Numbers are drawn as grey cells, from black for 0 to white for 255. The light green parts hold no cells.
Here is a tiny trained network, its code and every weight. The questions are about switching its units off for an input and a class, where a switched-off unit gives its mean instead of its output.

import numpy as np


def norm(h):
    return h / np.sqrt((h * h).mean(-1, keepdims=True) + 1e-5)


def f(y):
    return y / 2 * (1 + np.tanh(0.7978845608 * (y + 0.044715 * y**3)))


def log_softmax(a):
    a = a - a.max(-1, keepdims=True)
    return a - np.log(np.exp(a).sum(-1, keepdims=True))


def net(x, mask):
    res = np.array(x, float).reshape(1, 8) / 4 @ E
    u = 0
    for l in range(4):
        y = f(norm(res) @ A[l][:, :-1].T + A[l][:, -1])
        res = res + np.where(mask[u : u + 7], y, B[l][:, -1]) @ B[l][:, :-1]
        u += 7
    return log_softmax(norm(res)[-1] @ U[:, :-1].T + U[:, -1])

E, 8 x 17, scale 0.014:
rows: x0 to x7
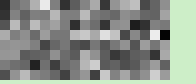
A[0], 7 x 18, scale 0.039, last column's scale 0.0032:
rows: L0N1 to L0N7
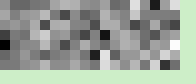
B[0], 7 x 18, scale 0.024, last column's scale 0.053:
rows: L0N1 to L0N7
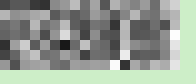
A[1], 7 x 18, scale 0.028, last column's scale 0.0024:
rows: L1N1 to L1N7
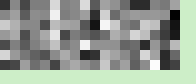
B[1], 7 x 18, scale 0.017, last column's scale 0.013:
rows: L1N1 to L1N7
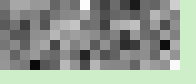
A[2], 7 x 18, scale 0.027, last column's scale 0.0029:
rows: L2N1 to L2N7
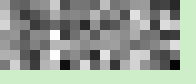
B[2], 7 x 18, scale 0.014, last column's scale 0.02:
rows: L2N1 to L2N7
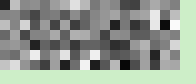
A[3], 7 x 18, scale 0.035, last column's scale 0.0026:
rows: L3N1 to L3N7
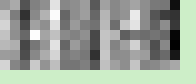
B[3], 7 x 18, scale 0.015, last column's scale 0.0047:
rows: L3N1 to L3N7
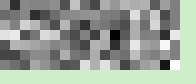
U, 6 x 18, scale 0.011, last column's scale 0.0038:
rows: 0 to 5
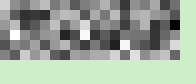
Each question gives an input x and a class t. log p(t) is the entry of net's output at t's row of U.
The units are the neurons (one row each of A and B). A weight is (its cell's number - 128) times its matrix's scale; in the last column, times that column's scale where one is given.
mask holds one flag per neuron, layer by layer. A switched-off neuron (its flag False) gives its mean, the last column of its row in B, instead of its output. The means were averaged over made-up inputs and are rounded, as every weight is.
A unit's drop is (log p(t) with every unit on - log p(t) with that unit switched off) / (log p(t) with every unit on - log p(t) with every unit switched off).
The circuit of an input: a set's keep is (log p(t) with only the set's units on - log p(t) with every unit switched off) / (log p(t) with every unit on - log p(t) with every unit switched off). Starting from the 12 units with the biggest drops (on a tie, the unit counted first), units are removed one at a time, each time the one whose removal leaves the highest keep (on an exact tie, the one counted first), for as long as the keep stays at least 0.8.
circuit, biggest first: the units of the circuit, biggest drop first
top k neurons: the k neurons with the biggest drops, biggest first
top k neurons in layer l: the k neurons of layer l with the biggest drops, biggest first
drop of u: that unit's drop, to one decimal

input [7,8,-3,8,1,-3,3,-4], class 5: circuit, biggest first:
[L0N7]
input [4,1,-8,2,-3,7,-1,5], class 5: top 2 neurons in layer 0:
[L0N4, L0N7]
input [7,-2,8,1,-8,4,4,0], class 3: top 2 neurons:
[L0N5, L0N6]
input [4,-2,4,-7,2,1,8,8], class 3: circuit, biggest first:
[L0N5, L0N6]
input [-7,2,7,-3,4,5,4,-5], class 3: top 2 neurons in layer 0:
[L0N6, L0N4]
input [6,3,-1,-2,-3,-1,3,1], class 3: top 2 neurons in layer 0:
[L0N5, L0N6]
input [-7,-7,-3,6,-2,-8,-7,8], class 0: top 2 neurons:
[L0N7, L0N5]
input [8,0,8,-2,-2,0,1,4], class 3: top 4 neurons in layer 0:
[L0N5, L0N6, L0N1, L0N3]
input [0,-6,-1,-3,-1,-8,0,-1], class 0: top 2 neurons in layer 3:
[L3N4, L3N7]
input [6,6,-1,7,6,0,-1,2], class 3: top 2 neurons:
[L0N5, L2N7]
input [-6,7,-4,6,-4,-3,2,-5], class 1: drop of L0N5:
0.1
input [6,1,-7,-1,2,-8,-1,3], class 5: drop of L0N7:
0.5
